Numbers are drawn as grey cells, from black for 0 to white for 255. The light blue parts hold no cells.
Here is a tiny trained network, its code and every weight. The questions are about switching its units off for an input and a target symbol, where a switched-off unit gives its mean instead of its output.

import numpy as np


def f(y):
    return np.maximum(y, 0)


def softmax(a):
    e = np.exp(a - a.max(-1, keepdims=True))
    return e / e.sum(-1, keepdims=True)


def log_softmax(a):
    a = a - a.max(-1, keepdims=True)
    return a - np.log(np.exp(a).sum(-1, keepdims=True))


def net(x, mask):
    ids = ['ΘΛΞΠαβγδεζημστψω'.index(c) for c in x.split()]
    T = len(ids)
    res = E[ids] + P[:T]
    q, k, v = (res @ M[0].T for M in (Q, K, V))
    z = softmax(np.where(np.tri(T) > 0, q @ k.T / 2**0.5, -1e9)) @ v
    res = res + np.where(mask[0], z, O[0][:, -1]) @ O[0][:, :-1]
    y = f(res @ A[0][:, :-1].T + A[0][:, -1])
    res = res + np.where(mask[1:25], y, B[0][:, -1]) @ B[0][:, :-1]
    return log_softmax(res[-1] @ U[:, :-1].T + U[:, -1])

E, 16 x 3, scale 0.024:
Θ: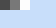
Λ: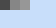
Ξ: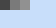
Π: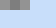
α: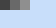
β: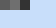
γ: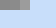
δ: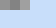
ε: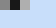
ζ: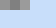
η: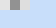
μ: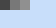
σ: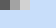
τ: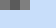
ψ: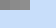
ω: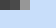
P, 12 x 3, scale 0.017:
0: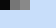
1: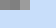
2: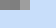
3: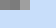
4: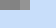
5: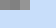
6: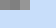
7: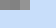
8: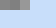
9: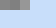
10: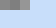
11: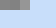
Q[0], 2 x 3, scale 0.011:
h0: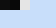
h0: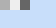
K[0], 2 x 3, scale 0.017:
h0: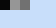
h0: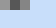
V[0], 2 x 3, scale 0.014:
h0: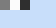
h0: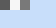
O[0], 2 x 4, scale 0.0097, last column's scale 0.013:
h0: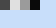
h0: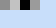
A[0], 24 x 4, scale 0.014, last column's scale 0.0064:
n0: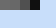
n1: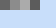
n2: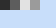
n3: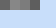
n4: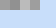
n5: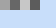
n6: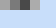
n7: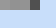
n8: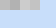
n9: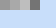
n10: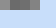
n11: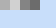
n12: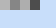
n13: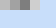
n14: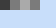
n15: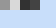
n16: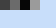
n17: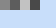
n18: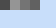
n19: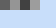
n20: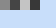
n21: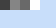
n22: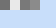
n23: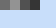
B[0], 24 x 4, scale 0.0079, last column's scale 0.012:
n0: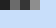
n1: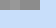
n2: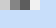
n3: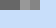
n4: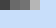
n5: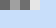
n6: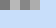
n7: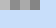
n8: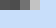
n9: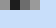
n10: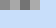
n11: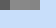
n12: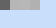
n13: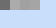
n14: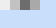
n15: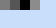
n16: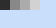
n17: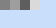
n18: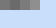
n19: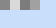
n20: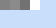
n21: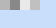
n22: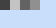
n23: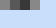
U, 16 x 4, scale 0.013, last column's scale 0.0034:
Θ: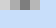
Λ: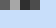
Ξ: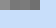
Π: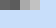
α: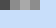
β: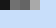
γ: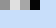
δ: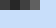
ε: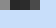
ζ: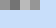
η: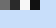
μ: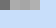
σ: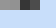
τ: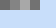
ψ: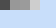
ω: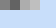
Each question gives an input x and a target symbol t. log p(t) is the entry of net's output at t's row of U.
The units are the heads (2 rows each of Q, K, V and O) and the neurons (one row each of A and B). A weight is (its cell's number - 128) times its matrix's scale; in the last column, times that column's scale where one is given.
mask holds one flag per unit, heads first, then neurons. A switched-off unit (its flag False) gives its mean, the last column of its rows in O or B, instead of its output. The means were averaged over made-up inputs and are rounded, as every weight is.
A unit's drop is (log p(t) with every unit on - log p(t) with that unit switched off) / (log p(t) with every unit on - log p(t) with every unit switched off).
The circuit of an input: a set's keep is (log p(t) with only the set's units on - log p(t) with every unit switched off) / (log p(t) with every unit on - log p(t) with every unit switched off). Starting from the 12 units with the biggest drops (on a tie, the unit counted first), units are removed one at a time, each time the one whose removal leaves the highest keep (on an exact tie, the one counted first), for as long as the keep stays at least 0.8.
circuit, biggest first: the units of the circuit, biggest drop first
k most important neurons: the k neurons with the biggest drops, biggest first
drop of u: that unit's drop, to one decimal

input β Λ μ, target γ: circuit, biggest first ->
(h0 n14)
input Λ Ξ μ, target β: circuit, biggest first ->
(h0 n16)
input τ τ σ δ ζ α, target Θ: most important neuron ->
(n2)
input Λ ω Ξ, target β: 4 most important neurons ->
(n16 n2 n15 n14)
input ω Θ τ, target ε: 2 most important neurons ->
(n21 n16)
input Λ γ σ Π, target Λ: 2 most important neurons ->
(n15 n21)
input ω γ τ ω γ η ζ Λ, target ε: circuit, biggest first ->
(h0 n21 n16)
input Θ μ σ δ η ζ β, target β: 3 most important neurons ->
(n16 n0 n2)
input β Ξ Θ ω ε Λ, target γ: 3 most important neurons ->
(n21 n14 n22)
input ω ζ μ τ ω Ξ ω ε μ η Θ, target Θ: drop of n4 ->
-0.1
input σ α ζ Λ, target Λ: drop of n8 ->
0.1
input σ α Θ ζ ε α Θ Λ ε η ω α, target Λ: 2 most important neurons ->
(n19 n15)
